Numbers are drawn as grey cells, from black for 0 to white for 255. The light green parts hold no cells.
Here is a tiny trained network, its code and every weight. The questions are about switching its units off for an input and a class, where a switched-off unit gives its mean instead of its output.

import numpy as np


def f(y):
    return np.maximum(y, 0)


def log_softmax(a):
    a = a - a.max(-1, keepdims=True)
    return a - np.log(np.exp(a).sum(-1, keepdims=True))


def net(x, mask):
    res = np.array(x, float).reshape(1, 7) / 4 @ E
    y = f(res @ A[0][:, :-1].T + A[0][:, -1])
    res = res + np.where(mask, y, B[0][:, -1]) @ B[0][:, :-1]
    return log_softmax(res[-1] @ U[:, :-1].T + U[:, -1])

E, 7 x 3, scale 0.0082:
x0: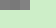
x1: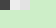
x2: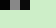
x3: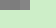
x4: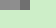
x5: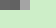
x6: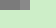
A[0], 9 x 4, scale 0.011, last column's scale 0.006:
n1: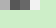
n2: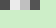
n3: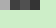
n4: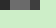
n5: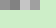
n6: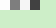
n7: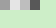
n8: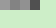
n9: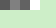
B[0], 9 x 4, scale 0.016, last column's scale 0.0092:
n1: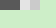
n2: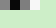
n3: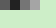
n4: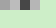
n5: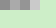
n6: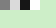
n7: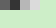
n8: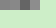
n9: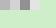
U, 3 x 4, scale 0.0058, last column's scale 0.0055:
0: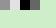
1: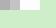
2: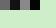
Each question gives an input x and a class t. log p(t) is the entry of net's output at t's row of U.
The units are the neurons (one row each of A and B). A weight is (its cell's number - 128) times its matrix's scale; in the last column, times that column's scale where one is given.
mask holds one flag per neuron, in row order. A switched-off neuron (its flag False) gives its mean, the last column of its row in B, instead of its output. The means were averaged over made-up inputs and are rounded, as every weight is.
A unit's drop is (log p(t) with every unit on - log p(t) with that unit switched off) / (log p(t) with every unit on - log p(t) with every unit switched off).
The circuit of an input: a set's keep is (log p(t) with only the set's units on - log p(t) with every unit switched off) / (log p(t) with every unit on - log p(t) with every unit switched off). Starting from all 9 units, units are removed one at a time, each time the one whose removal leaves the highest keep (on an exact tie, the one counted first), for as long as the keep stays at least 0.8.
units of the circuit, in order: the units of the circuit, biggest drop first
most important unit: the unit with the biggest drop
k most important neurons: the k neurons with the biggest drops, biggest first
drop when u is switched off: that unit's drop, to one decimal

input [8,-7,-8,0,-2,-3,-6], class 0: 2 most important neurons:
n6, n2
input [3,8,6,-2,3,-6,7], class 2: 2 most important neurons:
n2, n6
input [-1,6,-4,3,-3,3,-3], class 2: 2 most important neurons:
n2, n7
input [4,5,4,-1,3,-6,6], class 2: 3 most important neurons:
n6, n2, n5
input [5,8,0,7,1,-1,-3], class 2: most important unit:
n2
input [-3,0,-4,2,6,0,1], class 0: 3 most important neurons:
n6, n2, n9
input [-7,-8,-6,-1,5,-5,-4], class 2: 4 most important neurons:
n1, n3, n9, n4
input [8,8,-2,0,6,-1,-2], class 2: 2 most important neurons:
n2, n7
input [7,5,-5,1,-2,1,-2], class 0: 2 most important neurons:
n6, n1
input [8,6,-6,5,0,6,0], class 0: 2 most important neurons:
n6, n1
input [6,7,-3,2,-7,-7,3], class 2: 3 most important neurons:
n2, n7, n9
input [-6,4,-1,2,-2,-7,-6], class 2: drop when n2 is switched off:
0.3
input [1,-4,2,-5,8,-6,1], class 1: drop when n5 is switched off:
-0.1
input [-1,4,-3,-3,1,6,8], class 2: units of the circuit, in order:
n9
